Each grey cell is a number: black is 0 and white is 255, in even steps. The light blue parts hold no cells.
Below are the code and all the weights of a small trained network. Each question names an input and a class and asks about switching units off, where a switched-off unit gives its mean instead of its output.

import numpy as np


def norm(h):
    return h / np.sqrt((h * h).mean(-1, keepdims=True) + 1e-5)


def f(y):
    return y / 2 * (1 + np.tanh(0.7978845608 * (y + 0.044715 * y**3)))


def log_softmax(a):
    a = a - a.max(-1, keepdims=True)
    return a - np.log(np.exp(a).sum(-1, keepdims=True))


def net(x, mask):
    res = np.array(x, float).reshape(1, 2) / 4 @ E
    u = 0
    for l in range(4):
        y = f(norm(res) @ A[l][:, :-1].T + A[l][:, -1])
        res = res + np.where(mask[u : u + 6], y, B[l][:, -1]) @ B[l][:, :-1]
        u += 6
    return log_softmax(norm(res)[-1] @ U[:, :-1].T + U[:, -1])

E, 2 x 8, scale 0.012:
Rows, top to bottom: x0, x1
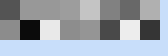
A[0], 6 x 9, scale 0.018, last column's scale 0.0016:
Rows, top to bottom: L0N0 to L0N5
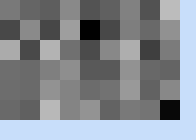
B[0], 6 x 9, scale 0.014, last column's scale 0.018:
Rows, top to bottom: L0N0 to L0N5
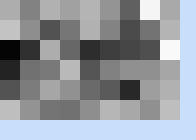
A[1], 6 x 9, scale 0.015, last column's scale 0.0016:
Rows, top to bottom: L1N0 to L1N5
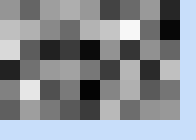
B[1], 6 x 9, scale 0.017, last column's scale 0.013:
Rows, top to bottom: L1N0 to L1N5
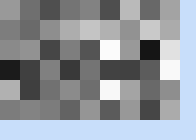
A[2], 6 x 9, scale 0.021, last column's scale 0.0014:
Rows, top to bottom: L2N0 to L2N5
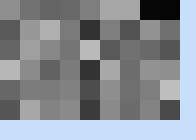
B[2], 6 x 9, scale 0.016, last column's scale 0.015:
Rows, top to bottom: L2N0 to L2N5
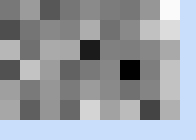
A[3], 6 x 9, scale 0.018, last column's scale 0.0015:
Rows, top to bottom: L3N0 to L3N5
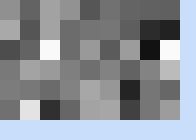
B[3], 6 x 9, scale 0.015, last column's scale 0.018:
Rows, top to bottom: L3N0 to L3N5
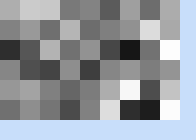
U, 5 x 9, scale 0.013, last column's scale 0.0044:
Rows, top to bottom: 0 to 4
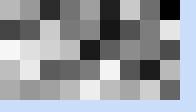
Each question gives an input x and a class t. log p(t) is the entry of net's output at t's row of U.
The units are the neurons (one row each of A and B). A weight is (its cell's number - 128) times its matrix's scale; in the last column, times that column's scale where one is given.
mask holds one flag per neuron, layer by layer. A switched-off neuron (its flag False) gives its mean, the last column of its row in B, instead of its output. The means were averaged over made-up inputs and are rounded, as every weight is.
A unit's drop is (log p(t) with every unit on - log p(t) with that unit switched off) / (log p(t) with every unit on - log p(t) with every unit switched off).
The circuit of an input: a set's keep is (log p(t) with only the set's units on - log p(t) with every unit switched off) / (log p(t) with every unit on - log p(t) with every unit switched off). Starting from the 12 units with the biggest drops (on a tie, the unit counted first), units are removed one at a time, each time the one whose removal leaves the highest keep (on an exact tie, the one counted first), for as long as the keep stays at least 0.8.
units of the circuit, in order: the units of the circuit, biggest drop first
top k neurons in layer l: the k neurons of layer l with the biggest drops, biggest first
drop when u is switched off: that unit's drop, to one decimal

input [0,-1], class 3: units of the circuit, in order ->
(L0N2)
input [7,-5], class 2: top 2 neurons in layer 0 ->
(L0N2; L0N1)
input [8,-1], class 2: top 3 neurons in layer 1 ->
(L1N2; L1N3; L1N1)
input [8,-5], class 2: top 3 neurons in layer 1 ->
(L1N2; L1N3; L1N5)
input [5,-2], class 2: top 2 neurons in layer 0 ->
(L0N2; L0N5)
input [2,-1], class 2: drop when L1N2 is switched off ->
1.3
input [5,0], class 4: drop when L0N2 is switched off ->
1.4
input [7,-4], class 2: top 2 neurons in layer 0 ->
(L0N2; L0N1)
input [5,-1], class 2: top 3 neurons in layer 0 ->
(L0N2; L0N5; L0N3)
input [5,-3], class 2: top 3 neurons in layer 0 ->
(L0N2; L0N1; L0N5)
